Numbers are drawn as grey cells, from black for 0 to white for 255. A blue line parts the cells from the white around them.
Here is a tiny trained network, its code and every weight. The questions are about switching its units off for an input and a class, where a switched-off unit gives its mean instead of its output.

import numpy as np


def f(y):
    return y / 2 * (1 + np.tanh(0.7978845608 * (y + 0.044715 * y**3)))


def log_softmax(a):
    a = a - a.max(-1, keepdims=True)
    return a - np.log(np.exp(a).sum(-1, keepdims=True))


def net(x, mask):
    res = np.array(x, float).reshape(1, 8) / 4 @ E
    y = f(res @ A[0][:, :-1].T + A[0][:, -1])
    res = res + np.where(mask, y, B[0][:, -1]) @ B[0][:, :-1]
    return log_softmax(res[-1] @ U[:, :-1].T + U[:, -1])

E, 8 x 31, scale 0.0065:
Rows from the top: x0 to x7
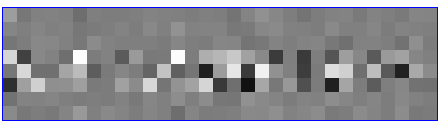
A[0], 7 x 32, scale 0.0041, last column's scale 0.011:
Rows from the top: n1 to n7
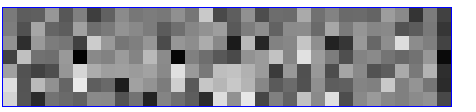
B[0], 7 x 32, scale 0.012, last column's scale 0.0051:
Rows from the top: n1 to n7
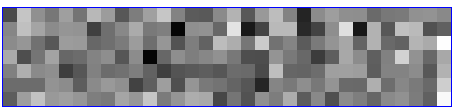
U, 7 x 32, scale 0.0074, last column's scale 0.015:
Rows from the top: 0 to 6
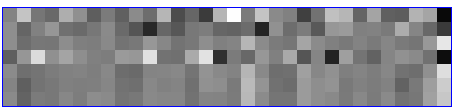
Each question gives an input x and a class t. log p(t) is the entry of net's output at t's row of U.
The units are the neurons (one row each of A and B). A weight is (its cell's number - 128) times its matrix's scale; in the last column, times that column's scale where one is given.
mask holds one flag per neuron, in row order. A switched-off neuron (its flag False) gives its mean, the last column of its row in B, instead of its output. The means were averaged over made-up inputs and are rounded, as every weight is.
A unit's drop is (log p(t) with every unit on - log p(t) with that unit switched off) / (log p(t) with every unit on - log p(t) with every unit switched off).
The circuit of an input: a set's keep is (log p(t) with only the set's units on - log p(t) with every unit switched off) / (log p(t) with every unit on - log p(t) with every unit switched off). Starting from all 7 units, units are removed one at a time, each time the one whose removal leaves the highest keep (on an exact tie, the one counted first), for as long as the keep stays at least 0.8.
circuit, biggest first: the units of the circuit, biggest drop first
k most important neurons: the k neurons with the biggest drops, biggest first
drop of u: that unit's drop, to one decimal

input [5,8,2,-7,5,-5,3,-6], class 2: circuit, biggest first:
[n3]
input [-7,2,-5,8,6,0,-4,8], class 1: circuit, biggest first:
[n5; n6]
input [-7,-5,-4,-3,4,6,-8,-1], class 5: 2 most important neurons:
[n7; n3]
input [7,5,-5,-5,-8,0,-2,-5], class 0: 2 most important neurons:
[n3; n1]
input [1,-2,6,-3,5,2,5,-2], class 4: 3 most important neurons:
[n3; n7; n1]
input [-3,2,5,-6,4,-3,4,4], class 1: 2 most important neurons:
[n4; n3]
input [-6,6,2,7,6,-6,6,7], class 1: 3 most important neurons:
[n5; n6; n3]
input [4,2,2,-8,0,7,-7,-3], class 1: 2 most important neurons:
[n4; n7]
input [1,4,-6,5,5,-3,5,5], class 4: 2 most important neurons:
[n3; n1]
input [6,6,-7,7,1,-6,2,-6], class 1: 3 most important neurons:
[n6; n5; n3]
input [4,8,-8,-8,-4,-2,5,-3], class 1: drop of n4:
2.0
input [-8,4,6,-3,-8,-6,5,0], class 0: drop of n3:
0.9
